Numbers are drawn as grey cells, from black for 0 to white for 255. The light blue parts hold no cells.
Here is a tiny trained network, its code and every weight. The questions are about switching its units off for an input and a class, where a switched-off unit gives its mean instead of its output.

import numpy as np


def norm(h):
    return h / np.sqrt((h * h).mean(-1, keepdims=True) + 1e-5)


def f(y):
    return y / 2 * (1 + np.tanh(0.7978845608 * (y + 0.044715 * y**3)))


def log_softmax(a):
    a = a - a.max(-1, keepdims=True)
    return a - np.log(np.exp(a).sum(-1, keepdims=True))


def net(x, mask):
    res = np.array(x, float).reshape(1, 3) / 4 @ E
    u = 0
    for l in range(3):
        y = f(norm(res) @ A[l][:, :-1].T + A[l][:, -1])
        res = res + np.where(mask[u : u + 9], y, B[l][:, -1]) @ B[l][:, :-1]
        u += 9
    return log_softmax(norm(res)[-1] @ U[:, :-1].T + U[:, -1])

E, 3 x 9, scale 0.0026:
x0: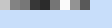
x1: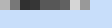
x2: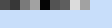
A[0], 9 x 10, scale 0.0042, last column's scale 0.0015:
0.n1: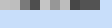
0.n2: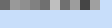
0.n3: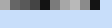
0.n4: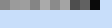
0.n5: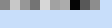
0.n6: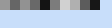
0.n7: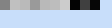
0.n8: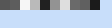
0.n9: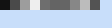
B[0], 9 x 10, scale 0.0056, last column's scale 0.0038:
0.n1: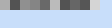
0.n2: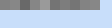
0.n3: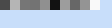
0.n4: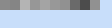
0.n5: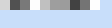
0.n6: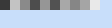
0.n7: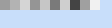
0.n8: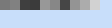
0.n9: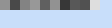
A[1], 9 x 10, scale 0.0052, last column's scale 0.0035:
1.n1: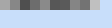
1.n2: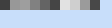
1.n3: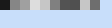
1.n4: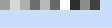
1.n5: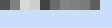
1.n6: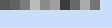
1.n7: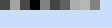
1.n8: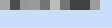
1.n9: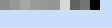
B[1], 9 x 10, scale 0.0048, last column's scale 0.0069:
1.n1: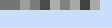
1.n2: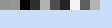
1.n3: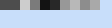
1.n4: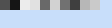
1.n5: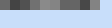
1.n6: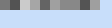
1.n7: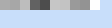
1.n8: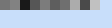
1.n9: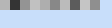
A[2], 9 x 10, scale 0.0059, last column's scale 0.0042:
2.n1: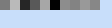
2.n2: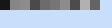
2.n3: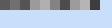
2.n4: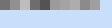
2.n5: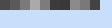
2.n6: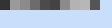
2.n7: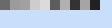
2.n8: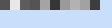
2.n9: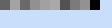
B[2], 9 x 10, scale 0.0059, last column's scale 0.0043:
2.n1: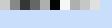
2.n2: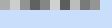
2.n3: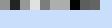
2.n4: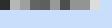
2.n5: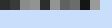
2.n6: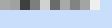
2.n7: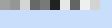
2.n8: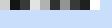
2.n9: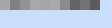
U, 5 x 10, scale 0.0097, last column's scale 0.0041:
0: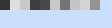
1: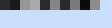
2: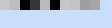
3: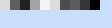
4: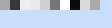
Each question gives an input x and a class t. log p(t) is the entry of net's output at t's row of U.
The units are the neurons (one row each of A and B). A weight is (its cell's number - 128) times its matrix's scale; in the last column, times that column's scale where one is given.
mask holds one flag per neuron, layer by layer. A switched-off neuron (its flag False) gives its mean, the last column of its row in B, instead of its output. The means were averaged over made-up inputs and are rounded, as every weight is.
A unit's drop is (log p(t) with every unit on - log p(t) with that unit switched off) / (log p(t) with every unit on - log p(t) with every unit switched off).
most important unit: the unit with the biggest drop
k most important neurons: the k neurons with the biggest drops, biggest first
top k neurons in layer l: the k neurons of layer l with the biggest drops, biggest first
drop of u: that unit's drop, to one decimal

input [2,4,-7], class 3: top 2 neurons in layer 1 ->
1.n8, 1.n3
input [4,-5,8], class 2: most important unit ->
0.n6
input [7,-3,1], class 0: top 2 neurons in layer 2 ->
2.n4, 2.n2
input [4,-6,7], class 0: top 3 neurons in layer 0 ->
0.n8, 0.n9, 0.n7
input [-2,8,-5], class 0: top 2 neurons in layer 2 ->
2.n8, 2.n1
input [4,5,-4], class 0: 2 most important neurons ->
0.n5, 0.n7
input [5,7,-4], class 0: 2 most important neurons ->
1.n7, 0.n1
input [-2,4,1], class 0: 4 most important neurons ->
1.n7, 0.n6, 0.n7, 0.n5
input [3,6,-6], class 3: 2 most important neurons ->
0.n1, 0.n7
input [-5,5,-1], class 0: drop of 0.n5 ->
0.8
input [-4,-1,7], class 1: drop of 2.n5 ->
0.0
